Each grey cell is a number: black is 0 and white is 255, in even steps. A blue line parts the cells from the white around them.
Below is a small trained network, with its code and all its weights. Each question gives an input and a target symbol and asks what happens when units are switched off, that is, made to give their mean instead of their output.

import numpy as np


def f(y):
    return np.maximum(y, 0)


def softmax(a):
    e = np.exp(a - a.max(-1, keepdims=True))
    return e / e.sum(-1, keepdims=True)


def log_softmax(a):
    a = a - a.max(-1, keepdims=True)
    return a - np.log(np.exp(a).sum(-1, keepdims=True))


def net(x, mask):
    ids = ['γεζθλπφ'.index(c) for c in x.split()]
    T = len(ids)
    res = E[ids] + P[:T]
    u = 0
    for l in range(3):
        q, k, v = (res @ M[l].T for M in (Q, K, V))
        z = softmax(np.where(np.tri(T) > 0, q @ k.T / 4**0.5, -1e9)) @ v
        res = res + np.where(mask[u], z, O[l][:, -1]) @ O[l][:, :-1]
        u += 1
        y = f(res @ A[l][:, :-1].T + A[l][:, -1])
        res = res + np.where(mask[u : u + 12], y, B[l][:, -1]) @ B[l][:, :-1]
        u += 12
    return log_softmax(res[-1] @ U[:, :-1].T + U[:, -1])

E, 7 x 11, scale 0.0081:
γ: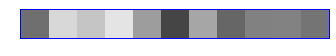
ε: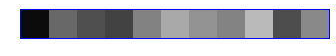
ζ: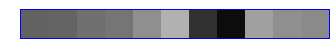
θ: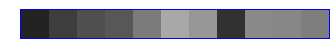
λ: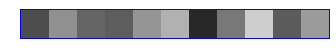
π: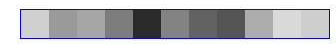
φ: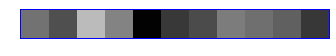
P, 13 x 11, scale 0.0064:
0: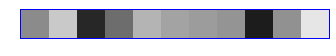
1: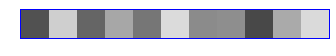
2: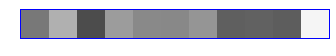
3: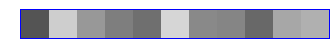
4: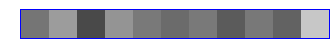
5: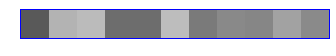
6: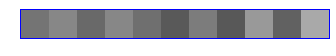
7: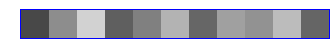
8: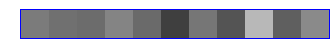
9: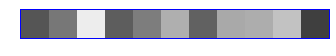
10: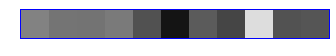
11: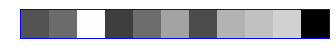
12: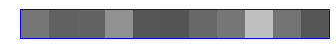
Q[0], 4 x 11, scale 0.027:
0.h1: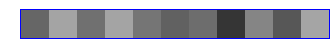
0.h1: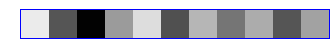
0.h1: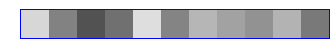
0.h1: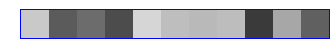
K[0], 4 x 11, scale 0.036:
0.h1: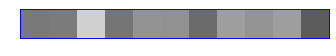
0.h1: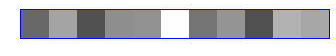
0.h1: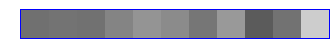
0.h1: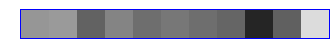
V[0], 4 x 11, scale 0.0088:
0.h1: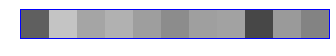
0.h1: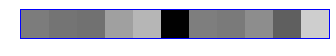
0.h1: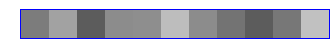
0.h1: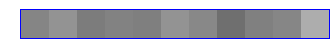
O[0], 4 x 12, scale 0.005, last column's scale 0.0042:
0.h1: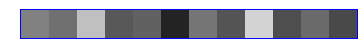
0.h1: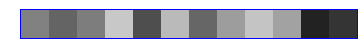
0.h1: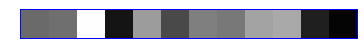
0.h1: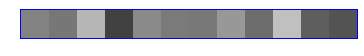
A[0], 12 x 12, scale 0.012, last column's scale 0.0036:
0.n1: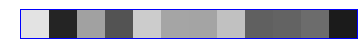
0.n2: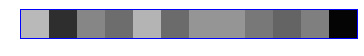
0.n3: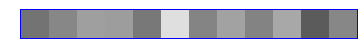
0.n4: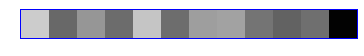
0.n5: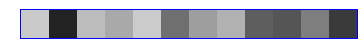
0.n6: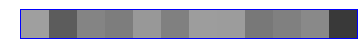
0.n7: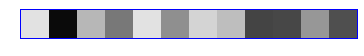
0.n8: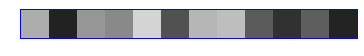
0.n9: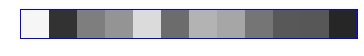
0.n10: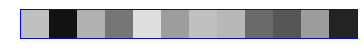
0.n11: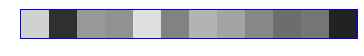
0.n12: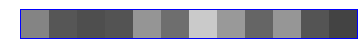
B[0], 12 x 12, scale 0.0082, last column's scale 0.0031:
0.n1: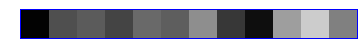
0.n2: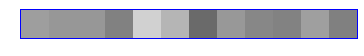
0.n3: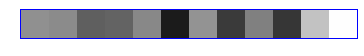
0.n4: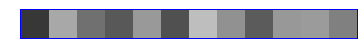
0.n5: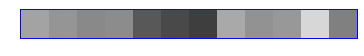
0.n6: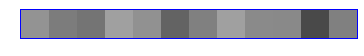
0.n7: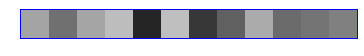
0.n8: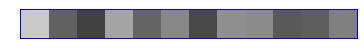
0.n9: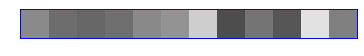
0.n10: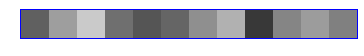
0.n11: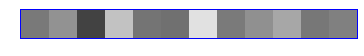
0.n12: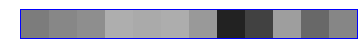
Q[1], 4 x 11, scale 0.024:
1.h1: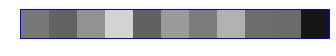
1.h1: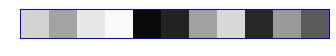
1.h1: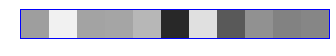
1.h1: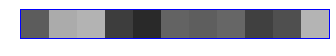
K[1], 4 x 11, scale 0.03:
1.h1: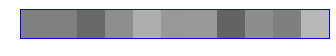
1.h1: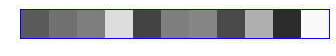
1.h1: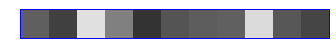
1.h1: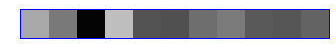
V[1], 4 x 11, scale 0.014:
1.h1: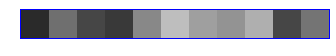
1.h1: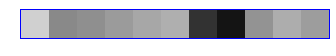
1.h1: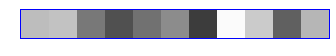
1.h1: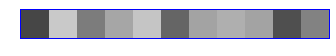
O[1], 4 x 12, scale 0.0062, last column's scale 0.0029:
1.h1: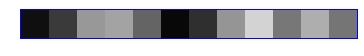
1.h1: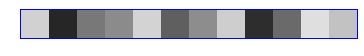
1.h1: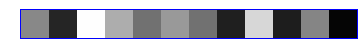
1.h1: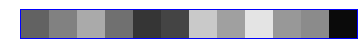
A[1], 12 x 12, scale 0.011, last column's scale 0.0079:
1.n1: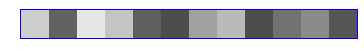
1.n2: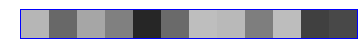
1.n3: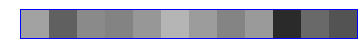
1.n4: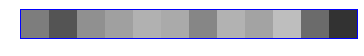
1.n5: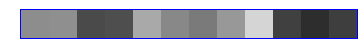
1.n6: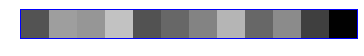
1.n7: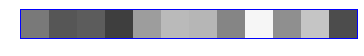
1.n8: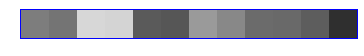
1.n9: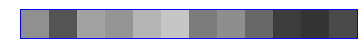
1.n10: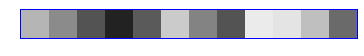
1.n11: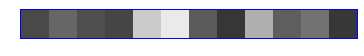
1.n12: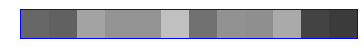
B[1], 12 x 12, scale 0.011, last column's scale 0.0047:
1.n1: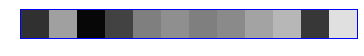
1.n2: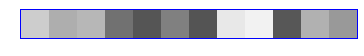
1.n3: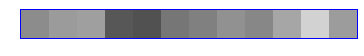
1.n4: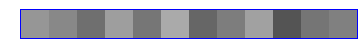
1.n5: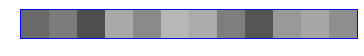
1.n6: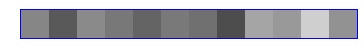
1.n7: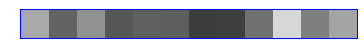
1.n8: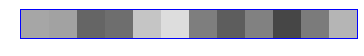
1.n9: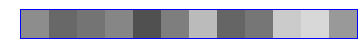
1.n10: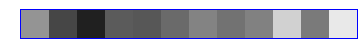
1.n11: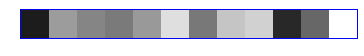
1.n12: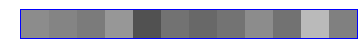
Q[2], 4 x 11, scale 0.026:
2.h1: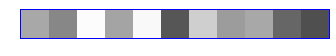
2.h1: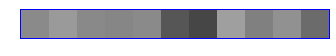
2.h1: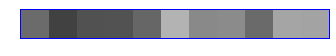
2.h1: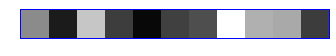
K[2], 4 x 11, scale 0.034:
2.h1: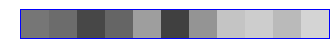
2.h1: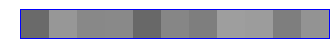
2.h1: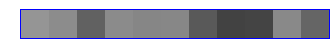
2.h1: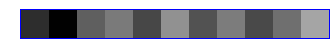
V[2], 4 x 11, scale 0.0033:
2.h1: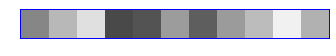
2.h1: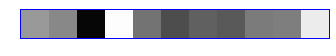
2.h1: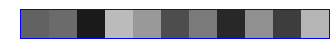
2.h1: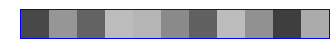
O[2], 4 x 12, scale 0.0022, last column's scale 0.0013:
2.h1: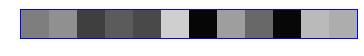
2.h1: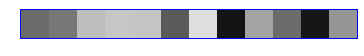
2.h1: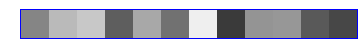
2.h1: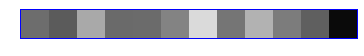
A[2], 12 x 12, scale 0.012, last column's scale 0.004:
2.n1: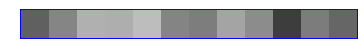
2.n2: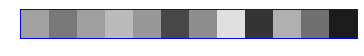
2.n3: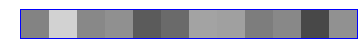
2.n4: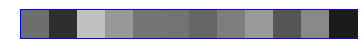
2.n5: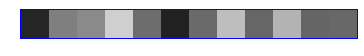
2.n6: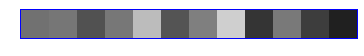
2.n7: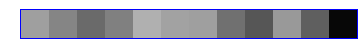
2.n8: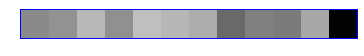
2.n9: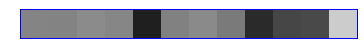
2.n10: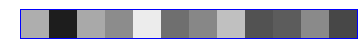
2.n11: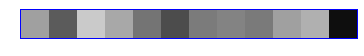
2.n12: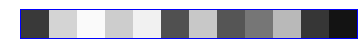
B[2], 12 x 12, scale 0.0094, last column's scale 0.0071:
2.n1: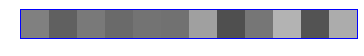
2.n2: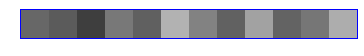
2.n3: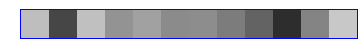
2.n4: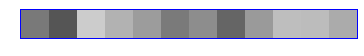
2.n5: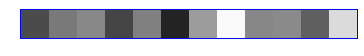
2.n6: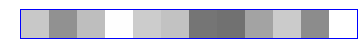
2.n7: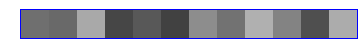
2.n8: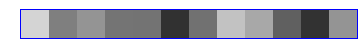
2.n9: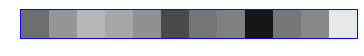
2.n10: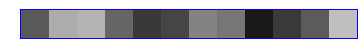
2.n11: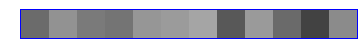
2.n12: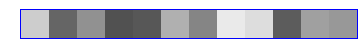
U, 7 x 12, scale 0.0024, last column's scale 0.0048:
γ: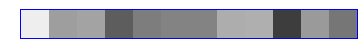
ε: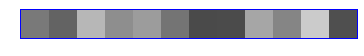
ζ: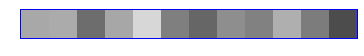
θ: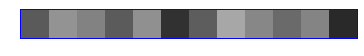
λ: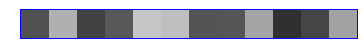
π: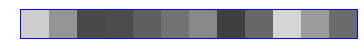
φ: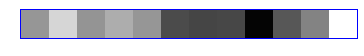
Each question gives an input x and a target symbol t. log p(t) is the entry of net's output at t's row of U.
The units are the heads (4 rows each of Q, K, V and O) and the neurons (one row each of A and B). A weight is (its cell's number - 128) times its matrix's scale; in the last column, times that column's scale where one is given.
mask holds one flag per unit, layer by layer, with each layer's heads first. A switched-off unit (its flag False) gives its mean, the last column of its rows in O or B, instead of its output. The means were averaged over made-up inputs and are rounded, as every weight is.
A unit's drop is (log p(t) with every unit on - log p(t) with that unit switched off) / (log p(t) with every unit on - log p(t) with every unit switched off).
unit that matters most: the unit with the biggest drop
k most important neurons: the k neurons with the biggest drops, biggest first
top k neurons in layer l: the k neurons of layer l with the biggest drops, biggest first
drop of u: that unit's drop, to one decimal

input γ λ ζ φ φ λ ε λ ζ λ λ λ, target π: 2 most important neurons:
(0.n3; 1.n10)
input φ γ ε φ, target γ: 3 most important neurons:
(0.n3; 1.n2; 2.n3)
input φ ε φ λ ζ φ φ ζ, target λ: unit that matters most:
1.n11
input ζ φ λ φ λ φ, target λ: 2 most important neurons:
(1.n1; 1.n8)
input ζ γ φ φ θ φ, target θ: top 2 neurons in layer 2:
(2.n5; 2.n6)
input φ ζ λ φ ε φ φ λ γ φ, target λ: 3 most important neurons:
(0.n3; 1.n1; 1.n8)
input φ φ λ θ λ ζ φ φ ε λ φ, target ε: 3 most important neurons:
(2.n4; 1.n6; 1.n8)
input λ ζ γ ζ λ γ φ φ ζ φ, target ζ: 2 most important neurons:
(1.n1; 2.n6)
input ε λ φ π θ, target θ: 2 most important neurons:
(2.n5; 0.n12)
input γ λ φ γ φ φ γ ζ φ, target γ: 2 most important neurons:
(1.n2; 2.n3)
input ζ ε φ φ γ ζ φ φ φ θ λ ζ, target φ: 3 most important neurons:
(2.n10; 0.n3; 1.n1)
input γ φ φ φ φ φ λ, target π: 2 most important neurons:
(1.n10; 1.n7)
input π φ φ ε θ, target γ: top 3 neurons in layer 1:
(1.n9; 1.n11; 1.n3)
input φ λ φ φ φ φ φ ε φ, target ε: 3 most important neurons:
(0.n3; 2.n4; 1.n6)
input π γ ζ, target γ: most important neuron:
(2.n8)
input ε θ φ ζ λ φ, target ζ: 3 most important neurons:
(0.n3; 1.n1; 2.n6)
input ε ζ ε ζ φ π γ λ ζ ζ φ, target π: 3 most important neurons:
(0.n3; 1.n9; 1.n1)
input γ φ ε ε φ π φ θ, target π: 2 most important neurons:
(1.n10; 1.n7)
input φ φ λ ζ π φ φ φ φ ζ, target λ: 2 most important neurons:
(0.n3; 1.n11)
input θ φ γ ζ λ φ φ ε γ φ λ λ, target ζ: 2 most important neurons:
(2.n6; 0.n12)
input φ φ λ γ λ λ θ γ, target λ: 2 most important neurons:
(1.n1; 1.n8)
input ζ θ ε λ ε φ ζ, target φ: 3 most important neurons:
(2.n10; 1.n1; 1.n10)
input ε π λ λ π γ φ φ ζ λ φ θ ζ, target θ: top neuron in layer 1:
(1.n8)
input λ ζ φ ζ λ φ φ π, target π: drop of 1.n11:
0.1
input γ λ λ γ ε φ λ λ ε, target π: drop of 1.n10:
0.3
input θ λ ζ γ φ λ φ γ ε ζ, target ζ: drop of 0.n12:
1.0
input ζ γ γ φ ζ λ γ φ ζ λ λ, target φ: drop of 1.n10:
0.1
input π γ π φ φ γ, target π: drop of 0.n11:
0.0
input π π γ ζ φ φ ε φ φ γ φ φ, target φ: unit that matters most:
0.n3
